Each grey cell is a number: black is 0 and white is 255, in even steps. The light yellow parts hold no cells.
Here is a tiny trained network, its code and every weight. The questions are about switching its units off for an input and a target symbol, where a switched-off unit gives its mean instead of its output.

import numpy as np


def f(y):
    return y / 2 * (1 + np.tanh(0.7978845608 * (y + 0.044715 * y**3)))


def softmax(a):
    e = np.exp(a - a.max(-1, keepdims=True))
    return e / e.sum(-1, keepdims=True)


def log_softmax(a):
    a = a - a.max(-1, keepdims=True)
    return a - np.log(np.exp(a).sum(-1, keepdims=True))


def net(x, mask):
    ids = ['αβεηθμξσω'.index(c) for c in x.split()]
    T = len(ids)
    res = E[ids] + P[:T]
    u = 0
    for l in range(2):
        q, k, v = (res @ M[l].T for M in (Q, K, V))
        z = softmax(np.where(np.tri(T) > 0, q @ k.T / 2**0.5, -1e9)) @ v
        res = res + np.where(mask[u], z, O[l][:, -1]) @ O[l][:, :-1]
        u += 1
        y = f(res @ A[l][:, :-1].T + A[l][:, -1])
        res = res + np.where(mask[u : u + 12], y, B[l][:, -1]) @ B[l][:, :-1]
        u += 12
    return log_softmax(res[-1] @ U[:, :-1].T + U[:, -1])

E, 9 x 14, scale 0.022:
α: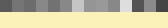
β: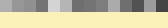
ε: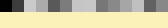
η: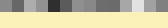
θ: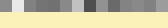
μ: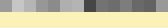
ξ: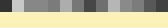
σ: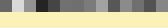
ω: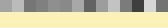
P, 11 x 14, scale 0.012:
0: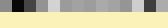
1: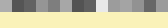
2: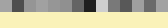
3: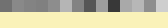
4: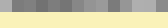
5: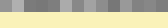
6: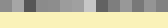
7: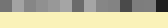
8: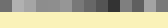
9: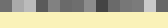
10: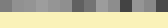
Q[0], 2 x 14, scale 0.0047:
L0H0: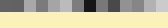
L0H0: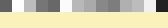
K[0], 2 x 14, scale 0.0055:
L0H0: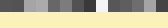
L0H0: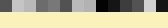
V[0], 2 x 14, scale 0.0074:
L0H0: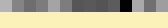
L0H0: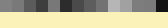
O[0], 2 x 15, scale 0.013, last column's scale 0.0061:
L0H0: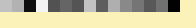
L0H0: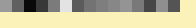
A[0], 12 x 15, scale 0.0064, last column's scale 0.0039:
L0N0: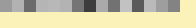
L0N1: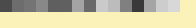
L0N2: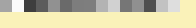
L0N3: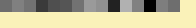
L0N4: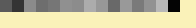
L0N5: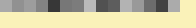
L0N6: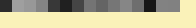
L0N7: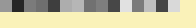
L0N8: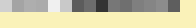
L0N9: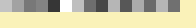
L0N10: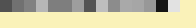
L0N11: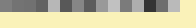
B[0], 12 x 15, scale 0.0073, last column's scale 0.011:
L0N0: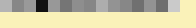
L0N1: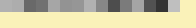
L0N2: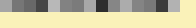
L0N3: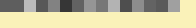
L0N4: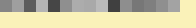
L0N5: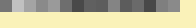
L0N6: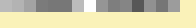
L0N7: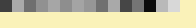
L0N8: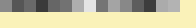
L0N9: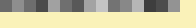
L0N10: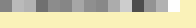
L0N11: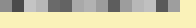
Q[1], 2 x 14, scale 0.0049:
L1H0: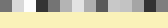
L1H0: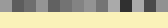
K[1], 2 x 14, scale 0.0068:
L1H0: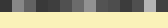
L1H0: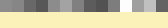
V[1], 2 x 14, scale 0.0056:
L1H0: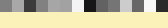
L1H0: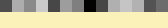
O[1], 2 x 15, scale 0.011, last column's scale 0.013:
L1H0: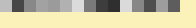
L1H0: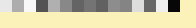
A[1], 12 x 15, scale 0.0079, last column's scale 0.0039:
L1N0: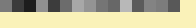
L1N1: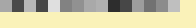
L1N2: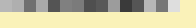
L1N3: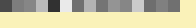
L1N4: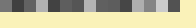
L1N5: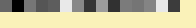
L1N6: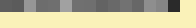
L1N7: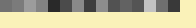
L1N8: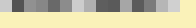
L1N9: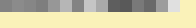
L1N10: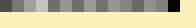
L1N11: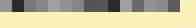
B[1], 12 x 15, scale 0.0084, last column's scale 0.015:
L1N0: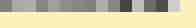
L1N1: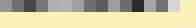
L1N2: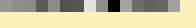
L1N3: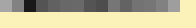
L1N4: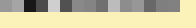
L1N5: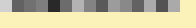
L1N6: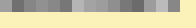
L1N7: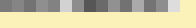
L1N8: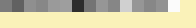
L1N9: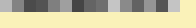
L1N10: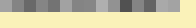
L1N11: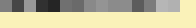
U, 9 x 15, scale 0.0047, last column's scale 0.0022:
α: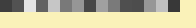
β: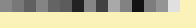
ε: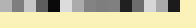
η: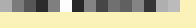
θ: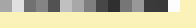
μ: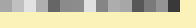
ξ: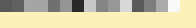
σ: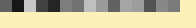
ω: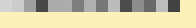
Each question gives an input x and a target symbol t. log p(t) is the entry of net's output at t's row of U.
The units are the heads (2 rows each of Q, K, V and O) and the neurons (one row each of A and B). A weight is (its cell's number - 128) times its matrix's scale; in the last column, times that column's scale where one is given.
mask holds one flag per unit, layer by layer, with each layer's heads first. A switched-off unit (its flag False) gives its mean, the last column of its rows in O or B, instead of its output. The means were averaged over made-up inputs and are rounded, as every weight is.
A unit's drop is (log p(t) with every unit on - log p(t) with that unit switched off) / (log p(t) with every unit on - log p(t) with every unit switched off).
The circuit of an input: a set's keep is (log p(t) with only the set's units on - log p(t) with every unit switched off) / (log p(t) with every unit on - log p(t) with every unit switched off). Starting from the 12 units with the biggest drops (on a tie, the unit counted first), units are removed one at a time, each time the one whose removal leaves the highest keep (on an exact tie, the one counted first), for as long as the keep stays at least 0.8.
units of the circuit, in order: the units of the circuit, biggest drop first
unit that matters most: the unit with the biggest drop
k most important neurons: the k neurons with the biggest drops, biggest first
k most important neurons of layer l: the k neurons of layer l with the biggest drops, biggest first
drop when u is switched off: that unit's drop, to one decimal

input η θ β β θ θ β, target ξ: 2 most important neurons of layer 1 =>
(L1N8; L1N7)
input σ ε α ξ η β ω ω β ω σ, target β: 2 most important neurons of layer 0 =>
(L0N3; L0N6)
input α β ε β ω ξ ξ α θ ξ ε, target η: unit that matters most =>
L1H0
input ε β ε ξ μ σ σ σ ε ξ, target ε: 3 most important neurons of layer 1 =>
(L1N8; L1N7; L1N10)
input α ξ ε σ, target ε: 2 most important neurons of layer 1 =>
(L1N7; L1N8)
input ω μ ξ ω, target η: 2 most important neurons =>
(L0N1; L1N8)
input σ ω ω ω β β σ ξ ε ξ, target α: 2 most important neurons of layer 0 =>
(L0N4; L0N8)
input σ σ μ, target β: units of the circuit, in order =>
(L0H0; L1H0)
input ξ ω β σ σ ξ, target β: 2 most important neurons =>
(L0N3; L1N0)
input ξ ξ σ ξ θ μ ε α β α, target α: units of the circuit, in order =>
(L0H0; L0N7)
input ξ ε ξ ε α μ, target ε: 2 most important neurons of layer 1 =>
(L1N5; L1N1)
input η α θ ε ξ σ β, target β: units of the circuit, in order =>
(L1H0; L0N3)
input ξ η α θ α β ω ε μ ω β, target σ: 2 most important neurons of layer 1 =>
(L1N11; L1N8)
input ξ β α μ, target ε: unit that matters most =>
L1N5
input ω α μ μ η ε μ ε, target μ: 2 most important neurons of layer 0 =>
(L0N10; L0N6)
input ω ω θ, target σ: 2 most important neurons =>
(L1N11; L0N7)
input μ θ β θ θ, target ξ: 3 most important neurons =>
(L1N8; L0N7; L0N2)
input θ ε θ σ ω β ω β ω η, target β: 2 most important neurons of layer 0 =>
(L0N3; L0N5)
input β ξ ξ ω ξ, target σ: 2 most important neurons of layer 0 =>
(L0N10; L0N11)
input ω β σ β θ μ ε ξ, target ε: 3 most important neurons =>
(L1N7; L1N10; L1N8)
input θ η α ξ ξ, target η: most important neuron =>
(L1N1)
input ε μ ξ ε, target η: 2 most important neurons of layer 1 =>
(L1N3; L1N9)
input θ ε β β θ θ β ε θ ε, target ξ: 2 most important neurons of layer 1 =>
(L1N8; L1N0)
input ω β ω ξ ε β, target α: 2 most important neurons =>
(L0N10; L1N0)
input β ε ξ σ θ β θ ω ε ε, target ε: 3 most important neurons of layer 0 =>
(L0N4; L0N3; L0N6)
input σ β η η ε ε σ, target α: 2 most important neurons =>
(L0N3; L1N5)
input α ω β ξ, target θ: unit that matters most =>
L0N8
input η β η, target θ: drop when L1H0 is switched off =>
0.2
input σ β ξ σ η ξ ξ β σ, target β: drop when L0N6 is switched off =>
0.3
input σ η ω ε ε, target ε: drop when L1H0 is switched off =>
0.3
